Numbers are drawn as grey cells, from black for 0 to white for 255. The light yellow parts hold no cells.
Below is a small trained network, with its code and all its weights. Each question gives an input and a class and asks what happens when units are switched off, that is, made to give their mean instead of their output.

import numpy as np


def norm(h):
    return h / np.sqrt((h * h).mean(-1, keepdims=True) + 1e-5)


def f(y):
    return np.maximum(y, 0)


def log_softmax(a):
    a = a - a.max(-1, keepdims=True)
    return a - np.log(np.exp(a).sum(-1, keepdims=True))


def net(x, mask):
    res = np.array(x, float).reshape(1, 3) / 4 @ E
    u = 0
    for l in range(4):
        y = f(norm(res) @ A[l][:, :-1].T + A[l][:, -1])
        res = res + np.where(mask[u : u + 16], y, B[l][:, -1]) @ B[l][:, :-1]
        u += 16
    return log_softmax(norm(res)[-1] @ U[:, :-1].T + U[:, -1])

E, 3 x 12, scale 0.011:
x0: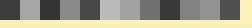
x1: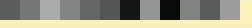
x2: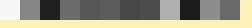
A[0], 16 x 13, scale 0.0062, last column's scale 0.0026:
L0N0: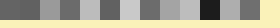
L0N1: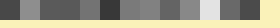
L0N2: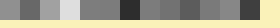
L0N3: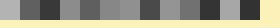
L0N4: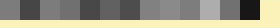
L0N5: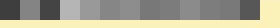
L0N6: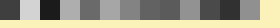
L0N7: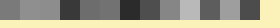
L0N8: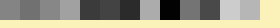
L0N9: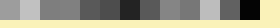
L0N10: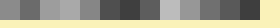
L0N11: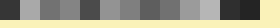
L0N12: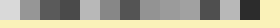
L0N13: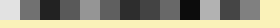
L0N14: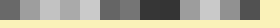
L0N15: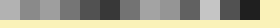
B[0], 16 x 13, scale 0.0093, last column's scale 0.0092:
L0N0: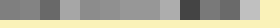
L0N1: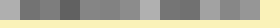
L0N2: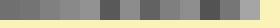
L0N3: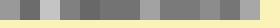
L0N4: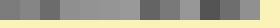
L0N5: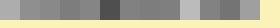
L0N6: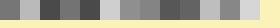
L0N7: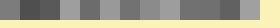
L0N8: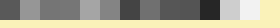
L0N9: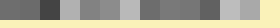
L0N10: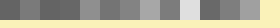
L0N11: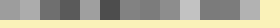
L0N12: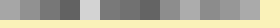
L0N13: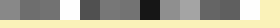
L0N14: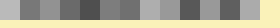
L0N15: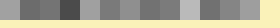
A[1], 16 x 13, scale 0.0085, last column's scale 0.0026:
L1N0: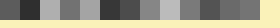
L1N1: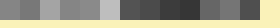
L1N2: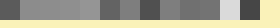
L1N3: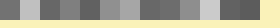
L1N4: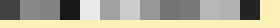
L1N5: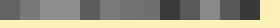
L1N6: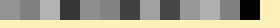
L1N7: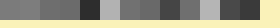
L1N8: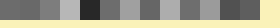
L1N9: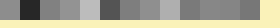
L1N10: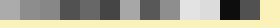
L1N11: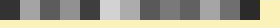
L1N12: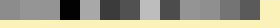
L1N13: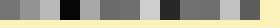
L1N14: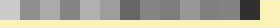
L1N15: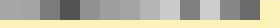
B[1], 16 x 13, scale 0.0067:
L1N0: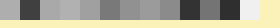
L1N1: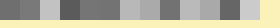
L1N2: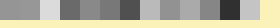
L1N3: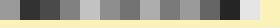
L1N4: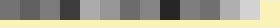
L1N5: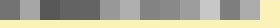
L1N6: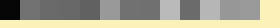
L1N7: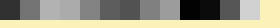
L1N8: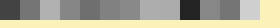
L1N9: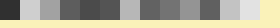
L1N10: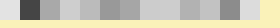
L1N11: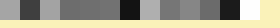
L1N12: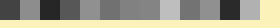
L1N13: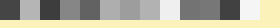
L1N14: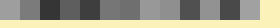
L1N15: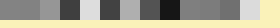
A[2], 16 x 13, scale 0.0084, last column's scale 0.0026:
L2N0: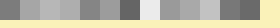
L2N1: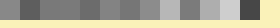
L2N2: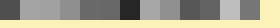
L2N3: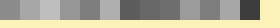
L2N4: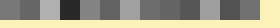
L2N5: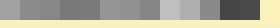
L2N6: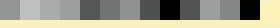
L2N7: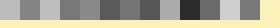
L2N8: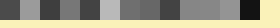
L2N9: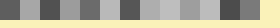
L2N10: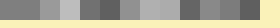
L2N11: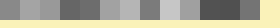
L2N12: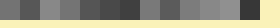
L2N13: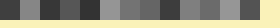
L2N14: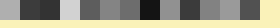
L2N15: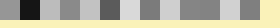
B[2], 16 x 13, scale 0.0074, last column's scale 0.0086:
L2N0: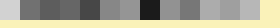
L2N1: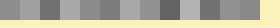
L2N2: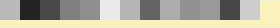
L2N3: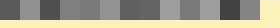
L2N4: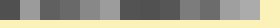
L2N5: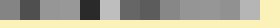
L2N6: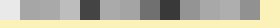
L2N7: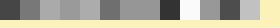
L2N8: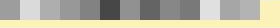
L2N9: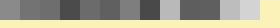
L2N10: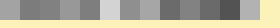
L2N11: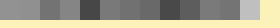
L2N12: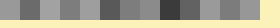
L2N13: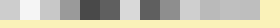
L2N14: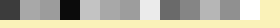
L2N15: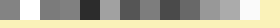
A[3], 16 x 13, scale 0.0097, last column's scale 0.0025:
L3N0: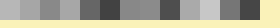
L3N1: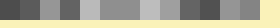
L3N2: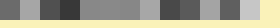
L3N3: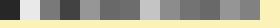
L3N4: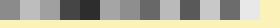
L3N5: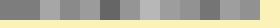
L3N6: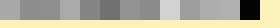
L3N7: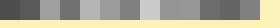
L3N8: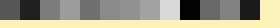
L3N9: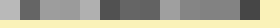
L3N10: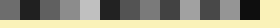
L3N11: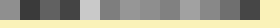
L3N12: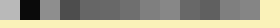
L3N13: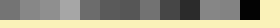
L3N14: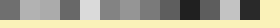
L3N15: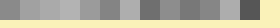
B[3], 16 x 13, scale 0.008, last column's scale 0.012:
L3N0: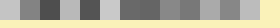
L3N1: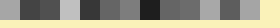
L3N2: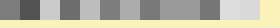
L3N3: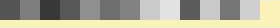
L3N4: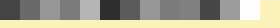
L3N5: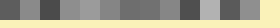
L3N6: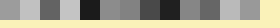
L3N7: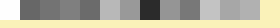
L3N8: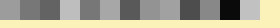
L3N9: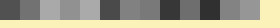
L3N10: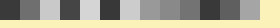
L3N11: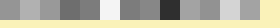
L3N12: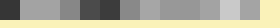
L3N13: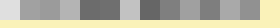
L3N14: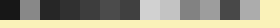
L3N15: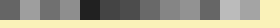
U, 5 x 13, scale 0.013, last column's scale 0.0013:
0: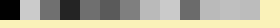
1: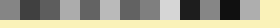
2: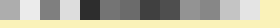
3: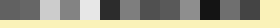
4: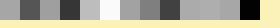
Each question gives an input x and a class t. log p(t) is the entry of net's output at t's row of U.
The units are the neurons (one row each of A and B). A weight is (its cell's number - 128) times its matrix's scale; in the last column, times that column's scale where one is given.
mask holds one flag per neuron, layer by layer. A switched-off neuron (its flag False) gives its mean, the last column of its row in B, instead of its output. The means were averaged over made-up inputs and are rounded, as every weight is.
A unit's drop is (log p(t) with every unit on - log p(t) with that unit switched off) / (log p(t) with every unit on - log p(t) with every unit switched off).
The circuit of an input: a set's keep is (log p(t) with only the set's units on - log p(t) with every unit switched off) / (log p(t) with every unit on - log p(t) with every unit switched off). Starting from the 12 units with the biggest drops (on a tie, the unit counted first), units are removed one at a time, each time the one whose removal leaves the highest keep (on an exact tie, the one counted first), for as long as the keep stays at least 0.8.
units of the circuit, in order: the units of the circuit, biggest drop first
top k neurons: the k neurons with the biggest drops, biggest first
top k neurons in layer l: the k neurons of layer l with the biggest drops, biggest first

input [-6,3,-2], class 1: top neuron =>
(L0N13)
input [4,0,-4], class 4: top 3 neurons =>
(L0N13; L0N8; L1N3)
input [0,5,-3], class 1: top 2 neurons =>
(L0N6; L1N13)
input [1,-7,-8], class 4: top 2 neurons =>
(L0N13; L0N8)
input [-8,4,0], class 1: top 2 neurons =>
(L0N13; L1N13)
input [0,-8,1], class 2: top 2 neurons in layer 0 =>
(L0N8; L0N6)
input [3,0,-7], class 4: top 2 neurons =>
(L0N8; L0N13)
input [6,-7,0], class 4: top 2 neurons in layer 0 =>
(L0N13; L0N11)
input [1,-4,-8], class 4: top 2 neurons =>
(L0N13; L0N8)
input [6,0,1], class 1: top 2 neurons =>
(L0N8; L1N3)
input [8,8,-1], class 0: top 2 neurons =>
(L0N13; L1N13)
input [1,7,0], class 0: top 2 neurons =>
(L0N13; L2N13)
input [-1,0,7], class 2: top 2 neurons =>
(L0N8; L0N13)
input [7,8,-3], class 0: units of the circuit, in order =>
(L0N13)
